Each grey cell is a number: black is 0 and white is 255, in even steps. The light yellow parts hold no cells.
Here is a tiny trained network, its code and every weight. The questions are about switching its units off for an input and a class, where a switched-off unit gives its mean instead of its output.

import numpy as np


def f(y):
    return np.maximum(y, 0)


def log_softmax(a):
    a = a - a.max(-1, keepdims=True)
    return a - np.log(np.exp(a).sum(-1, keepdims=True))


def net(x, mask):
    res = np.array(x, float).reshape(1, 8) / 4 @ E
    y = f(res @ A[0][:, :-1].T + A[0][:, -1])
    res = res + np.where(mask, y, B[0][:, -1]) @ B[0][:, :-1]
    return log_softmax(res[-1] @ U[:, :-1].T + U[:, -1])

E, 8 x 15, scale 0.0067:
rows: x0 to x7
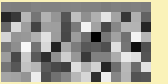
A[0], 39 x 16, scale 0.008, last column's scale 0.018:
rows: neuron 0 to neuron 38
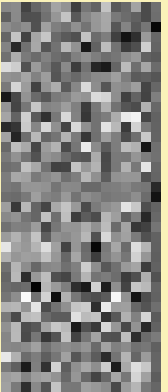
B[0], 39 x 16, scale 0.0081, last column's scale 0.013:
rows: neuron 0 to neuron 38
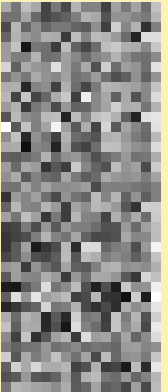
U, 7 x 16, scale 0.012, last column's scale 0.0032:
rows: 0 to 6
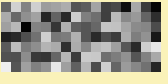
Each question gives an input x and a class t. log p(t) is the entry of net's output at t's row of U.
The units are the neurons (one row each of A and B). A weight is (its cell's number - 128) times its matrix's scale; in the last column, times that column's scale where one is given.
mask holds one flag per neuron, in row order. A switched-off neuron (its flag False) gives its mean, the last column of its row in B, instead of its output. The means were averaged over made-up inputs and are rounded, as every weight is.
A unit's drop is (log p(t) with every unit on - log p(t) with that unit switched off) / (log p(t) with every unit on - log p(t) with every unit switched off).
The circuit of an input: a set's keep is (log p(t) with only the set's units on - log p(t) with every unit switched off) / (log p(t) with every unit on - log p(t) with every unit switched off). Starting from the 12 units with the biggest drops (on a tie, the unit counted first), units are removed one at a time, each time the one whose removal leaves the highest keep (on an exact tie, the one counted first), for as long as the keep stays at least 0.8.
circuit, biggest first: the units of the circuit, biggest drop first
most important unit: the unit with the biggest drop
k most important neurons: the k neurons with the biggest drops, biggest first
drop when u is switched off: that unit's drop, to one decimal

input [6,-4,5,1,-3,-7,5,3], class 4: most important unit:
neuron 3
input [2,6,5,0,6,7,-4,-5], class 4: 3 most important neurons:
(neuron 11; neuron 20; neuron 36)
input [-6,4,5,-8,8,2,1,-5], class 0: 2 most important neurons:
(neuron 29; neuron 24)
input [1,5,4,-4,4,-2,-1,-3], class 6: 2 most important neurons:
(neuron 9; neuron 24)
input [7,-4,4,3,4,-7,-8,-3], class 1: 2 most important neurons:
(neuron 32; neuron 21)
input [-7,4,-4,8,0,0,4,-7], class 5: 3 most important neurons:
(neuron 24; neuron 30; neuron 25)
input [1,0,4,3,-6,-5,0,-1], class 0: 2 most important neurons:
(neuron 36; neuron 11)
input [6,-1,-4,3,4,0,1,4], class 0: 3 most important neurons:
(neuron 29; neuron 28; neuron 14)
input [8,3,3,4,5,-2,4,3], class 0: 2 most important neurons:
(neuron 29; neuron 32)
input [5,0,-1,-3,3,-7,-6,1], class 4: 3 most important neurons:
(neuron 3; neuron 27; neuron 31)
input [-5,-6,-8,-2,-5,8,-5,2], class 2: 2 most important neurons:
(neuron 4; neuron 13)
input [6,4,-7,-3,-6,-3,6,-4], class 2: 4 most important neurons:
(neuron 4; neuron 29; neuron 13; neuron 10)
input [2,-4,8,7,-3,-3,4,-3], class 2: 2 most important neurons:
(neuron 14; neuron 8)
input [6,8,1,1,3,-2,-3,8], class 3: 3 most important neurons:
(neuron 30; neuron 23; neuron 6)
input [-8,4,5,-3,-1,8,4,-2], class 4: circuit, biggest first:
(neuron 11)
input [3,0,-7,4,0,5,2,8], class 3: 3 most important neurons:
(neuron 30; neuron 23; neuron 14)
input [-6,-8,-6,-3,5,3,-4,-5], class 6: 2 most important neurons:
(neuron 33; neuron 6)
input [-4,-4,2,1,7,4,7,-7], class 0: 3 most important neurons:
(neuron 29; neuron 32; neuron 30)
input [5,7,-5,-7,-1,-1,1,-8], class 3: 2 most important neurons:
(neuron 28; neuron 24)
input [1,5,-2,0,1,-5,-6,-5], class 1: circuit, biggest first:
(neuron 32)
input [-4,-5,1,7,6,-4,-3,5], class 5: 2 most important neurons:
(neuron 24; neuron 36)
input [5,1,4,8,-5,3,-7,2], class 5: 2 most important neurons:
(neuron 24; neuron 25)
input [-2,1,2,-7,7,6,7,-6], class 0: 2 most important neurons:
(neuron 29; neuron 32)
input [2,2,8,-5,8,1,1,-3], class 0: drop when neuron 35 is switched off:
0.0
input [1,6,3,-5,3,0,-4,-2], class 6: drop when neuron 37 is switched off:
0.1
